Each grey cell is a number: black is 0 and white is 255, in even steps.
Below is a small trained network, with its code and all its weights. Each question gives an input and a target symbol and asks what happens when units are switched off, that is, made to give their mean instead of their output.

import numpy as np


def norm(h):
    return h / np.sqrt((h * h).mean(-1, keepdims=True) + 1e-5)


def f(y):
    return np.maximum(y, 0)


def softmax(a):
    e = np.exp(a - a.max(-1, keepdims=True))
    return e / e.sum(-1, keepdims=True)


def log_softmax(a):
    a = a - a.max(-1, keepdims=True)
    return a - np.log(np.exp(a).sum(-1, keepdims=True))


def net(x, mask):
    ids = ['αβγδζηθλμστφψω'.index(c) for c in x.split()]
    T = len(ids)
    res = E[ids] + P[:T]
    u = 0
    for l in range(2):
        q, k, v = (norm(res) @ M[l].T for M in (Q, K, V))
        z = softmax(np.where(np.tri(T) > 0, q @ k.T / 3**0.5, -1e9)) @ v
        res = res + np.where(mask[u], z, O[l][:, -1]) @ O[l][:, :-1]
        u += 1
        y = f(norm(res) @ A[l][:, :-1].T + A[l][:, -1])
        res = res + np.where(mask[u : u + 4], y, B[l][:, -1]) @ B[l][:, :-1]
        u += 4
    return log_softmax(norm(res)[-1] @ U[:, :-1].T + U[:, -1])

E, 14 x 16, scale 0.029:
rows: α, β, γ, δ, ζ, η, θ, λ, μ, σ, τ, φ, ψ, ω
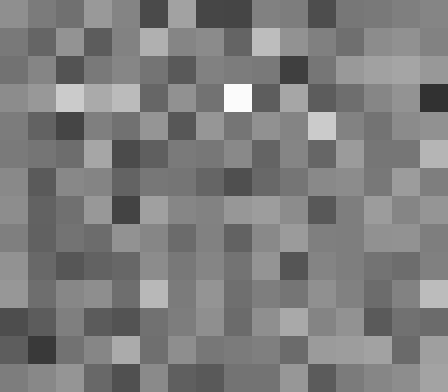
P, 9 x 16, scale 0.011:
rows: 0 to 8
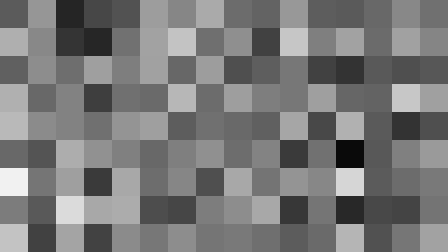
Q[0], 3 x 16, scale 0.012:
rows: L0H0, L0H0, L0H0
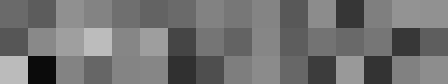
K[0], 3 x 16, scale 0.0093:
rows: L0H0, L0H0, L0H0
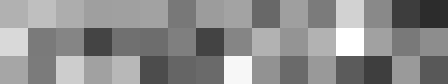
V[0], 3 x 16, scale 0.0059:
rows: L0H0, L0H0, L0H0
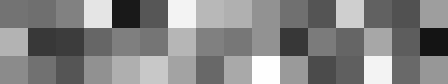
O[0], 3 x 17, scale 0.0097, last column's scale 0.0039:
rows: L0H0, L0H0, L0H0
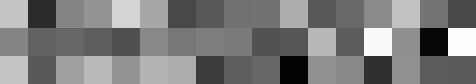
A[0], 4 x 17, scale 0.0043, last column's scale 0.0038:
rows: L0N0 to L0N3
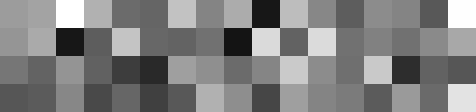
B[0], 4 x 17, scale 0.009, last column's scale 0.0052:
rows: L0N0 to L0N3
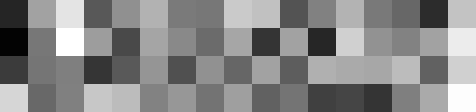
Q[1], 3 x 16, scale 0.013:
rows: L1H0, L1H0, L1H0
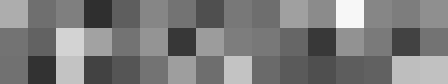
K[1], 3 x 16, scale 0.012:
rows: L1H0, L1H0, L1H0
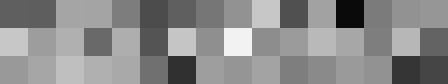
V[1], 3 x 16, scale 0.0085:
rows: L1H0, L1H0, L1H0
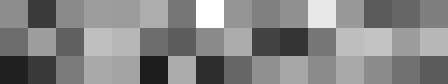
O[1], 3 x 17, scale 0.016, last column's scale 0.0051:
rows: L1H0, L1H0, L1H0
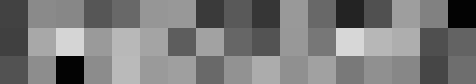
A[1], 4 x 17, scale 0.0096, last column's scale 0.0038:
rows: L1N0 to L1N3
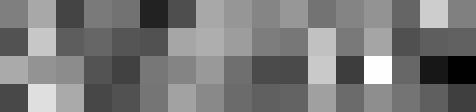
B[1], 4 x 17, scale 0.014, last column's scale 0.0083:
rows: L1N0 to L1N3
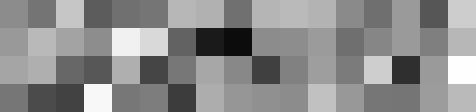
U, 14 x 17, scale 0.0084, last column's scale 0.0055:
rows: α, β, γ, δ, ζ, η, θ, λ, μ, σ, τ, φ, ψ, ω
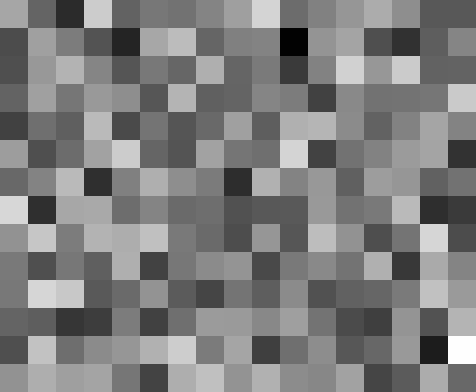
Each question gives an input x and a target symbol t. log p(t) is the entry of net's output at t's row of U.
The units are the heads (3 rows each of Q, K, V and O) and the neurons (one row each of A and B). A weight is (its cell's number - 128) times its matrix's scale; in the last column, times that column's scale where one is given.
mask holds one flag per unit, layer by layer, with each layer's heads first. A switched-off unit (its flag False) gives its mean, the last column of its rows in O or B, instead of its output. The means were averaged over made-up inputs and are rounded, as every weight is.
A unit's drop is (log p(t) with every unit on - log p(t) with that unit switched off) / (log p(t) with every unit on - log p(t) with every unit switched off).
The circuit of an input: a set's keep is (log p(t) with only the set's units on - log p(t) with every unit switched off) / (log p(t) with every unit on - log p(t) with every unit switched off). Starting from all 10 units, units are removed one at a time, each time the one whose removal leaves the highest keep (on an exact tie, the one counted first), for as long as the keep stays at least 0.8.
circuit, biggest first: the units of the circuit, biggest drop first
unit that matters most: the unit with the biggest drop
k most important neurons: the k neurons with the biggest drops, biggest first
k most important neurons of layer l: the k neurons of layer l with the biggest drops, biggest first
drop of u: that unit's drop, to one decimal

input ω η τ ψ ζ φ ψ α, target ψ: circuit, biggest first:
[L1H0]
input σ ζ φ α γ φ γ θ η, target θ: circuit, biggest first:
[L0H0; L1N1; L1N0]
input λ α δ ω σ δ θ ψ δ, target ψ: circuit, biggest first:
[L1H0; L0N0]
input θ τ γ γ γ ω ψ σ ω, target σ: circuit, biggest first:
[L0H0; L1N2]
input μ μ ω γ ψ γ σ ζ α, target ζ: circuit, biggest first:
[L1H0; L1N3; L0H0]
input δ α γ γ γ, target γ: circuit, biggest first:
[L1N2; L0N1]
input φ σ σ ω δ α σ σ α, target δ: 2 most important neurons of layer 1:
[L1N2; L1N3]
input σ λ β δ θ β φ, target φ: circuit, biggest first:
[L1H0; L0N1]
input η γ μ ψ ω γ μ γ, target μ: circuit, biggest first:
[L0H0; L1N1]
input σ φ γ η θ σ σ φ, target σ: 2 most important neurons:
[L1N2; L0N3]
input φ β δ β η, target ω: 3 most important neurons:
[L0N1; L1N0; L1N1]
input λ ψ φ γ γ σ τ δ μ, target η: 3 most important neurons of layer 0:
[L0N0; L0N2; L0N3]
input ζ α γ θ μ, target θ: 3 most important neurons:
[L1N1; L1N0; L0N2]
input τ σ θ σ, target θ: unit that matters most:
L0H0
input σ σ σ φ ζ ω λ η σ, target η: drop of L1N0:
0.0
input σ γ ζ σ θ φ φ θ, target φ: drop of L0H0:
0.1
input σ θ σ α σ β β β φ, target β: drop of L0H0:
0.9
